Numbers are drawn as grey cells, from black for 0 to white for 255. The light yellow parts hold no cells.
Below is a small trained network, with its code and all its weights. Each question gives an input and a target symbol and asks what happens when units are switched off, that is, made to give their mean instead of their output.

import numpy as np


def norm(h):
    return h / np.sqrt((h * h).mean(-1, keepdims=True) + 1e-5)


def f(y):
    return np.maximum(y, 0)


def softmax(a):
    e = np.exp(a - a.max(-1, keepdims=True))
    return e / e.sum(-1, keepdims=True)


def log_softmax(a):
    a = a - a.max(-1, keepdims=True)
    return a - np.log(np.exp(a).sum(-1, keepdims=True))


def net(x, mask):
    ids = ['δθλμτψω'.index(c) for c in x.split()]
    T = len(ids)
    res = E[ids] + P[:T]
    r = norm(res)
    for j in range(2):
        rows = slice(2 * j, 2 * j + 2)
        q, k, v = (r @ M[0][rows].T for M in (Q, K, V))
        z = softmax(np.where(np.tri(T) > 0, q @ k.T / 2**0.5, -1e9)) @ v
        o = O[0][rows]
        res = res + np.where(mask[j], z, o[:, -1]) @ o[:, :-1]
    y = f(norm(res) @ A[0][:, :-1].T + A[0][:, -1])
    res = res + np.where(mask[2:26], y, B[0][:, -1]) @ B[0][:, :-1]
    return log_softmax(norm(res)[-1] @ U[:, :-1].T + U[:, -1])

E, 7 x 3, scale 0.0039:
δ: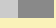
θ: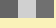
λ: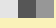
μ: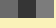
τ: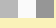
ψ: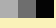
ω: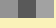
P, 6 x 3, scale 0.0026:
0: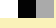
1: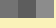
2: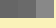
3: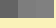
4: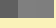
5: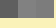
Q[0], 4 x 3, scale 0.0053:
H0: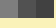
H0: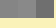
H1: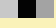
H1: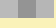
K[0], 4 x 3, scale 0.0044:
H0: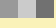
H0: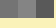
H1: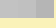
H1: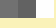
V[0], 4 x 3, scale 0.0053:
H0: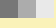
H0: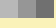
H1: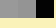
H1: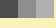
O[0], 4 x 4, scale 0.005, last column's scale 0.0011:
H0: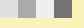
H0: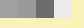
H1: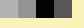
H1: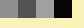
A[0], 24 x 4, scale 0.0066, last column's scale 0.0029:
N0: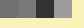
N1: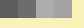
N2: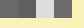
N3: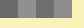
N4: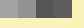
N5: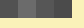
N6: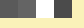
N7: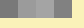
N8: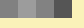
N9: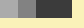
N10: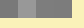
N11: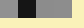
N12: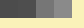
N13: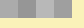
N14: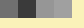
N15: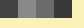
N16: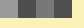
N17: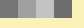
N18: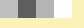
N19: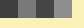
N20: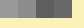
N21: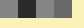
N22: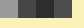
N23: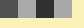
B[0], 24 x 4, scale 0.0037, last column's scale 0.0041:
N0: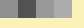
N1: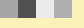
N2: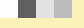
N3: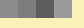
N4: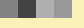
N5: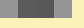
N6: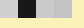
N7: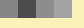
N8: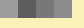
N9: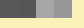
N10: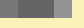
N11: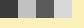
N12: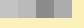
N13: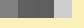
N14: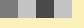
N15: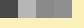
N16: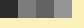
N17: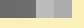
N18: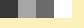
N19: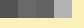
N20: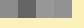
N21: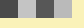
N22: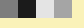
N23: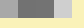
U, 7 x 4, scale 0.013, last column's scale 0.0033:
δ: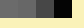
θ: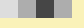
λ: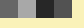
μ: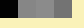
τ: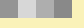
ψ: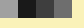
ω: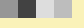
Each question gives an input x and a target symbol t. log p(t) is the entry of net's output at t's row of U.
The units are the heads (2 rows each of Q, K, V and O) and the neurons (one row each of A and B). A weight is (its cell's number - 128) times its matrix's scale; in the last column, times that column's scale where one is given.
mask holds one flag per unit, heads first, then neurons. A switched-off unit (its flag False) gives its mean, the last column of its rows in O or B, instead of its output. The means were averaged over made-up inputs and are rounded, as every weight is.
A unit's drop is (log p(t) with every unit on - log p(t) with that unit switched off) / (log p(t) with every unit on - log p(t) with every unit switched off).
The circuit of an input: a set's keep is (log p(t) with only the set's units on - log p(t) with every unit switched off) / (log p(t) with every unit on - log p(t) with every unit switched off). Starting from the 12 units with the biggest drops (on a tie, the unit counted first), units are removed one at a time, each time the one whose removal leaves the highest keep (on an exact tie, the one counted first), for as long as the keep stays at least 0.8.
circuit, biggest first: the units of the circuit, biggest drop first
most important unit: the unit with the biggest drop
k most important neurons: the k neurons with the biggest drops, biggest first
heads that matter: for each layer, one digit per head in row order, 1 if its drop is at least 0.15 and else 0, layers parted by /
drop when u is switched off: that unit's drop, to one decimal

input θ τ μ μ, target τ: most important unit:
N12
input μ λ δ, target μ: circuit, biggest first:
N18; N2
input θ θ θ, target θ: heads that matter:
11
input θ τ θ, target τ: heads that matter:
10
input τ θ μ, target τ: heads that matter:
10
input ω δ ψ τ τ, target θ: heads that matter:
01
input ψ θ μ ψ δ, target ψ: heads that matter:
11
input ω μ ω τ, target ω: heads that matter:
01
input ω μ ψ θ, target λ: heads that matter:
00
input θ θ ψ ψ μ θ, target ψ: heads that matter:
01
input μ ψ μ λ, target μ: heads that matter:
00
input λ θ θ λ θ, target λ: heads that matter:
01
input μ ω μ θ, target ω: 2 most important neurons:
N18; N11
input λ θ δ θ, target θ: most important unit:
N18
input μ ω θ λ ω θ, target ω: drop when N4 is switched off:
0.0
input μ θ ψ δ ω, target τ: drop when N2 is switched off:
0.2
